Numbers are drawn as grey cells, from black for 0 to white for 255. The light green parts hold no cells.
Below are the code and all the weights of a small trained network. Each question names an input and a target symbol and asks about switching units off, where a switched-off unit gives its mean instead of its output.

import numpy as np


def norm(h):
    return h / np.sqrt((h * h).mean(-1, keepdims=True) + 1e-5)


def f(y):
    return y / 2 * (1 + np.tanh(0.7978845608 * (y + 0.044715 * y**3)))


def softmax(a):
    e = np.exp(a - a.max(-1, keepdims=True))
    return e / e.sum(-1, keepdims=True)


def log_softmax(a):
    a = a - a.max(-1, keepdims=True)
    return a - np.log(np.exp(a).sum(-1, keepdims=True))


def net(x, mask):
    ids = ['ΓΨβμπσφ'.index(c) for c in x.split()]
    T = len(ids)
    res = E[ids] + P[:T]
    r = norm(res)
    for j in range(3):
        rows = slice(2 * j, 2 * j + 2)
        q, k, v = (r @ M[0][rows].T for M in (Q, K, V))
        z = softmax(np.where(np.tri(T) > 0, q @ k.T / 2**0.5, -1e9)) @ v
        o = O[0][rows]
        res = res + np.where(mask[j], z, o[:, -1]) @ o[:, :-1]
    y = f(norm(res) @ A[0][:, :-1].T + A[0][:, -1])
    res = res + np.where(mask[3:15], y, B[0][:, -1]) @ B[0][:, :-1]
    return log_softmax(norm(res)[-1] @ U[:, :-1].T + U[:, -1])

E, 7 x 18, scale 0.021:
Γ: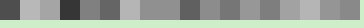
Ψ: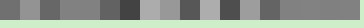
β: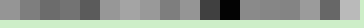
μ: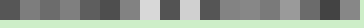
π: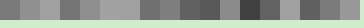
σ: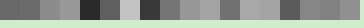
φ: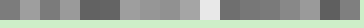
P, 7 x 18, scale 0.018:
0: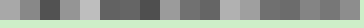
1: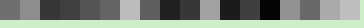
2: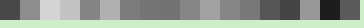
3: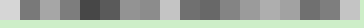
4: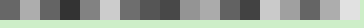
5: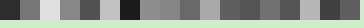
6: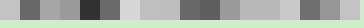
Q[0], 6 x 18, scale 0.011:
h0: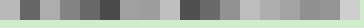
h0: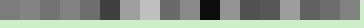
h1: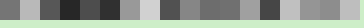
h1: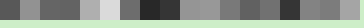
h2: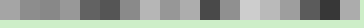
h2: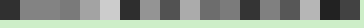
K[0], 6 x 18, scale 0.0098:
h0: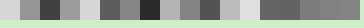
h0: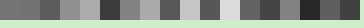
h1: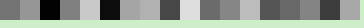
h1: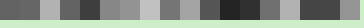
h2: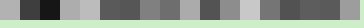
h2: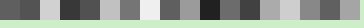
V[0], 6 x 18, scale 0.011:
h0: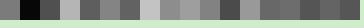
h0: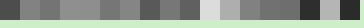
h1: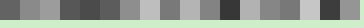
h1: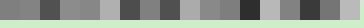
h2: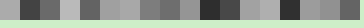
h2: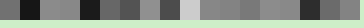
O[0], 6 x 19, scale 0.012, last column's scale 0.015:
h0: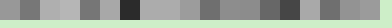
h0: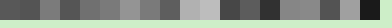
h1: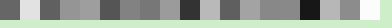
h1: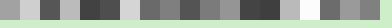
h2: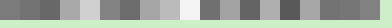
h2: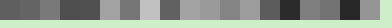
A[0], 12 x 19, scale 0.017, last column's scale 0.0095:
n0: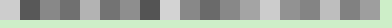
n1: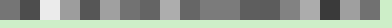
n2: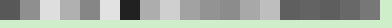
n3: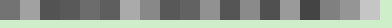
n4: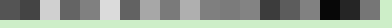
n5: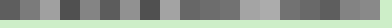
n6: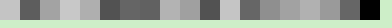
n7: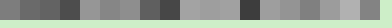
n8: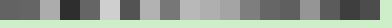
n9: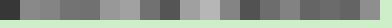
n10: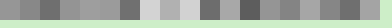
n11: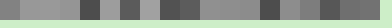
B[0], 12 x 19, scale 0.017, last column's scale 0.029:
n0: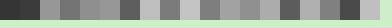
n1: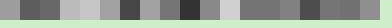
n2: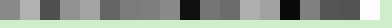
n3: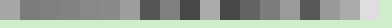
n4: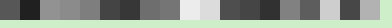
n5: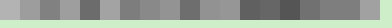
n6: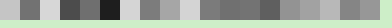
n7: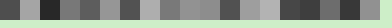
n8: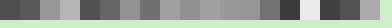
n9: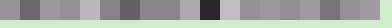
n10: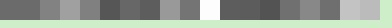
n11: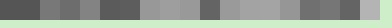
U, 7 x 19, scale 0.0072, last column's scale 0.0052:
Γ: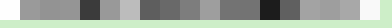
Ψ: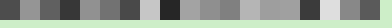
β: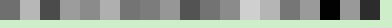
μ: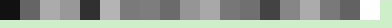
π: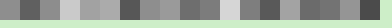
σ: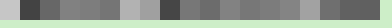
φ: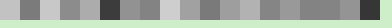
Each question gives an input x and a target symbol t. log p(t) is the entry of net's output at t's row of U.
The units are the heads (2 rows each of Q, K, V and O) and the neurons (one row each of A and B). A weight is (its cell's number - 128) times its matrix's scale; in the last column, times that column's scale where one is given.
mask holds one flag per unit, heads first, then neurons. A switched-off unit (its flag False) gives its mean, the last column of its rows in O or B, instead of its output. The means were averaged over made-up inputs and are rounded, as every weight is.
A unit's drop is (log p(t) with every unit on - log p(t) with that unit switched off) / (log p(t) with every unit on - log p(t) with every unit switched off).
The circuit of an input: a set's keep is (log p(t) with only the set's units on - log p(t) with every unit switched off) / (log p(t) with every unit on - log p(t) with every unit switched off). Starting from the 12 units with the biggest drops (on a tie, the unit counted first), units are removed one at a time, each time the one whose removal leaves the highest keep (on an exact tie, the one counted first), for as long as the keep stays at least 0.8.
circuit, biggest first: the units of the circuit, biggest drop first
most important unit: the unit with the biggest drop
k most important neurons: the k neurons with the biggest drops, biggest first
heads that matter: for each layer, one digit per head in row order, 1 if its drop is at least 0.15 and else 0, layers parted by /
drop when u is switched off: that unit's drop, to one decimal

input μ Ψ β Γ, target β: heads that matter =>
101
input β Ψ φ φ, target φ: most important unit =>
n6
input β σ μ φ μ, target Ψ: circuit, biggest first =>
n2, n8
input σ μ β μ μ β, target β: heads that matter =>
110
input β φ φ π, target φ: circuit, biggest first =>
n6, h2
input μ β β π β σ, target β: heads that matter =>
100
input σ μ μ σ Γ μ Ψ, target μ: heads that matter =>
110
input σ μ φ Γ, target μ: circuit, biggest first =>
h0, h1, n8
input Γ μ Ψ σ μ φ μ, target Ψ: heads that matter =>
110
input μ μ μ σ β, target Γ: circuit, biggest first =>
h1, n11, n0
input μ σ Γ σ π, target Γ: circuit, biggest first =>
h1, n0
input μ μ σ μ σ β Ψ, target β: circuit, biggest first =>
h0, n4, n2
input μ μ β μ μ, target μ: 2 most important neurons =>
n8, n4
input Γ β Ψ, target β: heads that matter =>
000
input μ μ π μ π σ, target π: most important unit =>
n1
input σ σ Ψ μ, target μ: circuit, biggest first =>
h1, h0, n8
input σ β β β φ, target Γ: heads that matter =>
001
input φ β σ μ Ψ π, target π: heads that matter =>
010
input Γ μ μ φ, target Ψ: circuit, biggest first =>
h1, h0
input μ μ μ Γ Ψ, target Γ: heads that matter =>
000
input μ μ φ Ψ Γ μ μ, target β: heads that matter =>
101
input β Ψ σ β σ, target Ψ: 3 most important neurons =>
n2, n8, n10
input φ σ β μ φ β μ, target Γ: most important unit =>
h0
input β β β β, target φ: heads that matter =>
001
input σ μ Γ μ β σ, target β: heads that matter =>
000
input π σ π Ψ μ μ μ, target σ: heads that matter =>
111
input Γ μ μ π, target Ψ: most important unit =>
h1
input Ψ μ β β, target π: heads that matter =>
111
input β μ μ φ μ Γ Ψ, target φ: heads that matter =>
001
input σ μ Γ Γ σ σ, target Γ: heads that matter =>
101
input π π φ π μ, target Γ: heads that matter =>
010
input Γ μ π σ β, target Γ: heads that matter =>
010
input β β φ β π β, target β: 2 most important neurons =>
n2, n4
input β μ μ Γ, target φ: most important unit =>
n6
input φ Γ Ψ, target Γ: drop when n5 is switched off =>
0.1
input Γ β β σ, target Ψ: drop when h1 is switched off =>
0.5
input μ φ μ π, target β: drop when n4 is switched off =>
0.2
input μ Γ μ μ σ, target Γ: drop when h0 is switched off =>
-0.1
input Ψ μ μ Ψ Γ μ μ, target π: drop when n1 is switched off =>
0.4
